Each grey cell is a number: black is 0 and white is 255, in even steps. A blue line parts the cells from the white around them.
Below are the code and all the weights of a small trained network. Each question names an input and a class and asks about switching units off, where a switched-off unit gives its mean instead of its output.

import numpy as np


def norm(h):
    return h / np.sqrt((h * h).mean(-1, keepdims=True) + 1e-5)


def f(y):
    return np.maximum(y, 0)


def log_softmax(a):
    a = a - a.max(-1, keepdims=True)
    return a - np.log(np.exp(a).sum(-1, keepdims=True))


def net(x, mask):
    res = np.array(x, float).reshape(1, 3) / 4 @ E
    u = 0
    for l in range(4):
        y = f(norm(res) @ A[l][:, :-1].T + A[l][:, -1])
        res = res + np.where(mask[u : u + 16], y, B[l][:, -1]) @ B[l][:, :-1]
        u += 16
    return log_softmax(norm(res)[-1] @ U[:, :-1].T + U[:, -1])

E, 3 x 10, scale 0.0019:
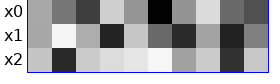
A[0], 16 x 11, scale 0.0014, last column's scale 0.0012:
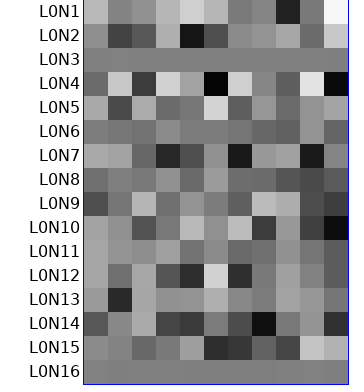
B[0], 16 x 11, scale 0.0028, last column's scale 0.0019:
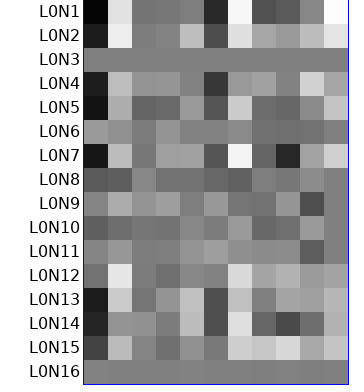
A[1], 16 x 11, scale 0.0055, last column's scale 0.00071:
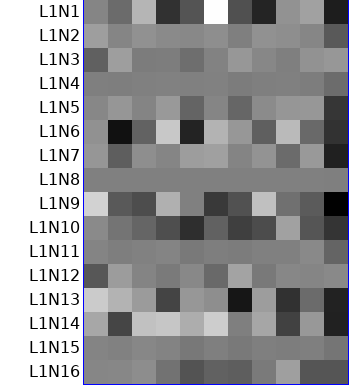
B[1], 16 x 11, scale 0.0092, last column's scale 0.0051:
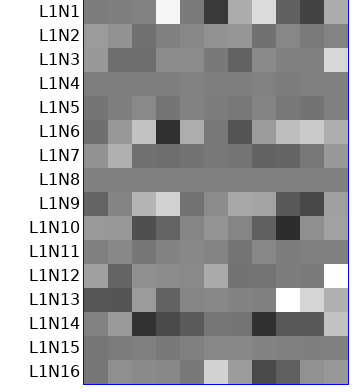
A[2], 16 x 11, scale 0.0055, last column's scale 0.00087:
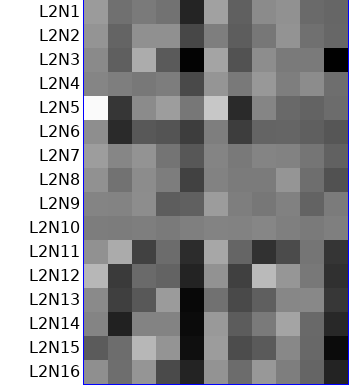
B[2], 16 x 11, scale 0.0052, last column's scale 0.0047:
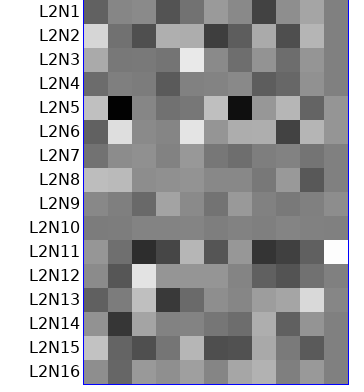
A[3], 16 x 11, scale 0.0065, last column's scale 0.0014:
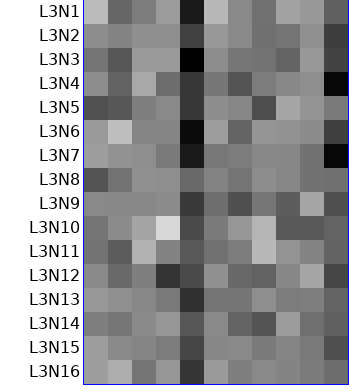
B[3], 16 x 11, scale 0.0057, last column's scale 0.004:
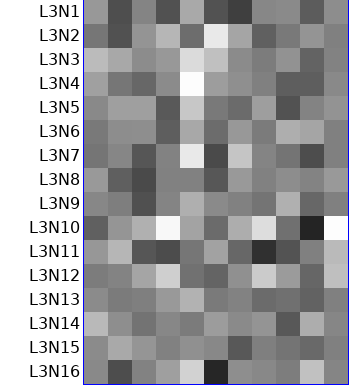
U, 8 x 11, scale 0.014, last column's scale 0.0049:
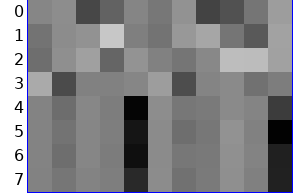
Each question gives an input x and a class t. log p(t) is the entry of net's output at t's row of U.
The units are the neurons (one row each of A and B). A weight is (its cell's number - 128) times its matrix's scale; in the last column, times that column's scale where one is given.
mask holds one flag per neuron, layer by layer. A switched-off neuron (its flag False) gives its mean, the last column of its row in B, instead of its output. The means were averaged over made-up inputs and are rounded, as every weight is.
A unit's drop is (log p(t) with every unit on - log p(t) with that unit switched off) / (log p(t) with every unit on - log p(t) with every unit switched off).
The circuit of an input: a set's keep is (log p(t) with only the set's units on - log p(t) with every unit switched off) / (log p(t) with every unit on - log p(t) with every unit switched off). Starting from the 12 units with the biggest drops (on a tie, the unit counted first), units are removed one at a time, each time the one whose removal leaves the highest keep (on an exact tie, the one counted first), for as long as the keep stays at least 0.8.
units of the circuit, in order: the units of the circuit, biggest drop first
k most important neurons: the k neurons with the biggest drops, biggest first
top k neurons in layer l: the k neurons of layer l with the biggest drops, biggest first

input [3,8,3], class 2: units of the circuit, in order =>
[L1N13]
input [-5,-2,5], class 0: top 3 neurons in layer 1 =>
[L1N14; L1N9; L1N7]
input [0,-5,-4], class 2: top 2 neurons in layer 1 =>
[L1N6; L1N14]
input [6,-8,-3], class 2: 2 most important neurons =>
[L1N6; L1N1]
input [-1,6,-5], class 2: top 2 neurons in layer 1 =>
[L1N13; L1N14]
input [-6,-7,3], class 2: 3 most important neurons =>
[L1N6; L1N9; L3N10]
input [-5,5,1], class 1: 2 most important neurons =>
[L1N1; L1N6]
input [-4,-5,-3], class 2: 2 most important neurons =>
[L1N6; L3N10]
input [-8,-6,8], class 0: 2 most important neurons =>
[L1N14; L1N7]
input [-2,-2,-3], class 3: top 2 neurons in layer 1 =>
[L1N12; L1N14]
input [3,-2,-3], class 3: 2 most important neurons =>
[L1N14; L1N1]
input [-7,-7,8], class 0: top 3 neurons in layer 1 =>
[L1N14; L1N13; L1N7]
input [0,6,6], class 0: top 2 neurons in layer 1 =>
[L1N14; L1N6]
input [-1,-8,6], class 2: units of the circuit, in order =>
[L1N6]
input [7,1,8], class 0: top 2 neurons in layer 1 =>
[L1N14; L1N1]
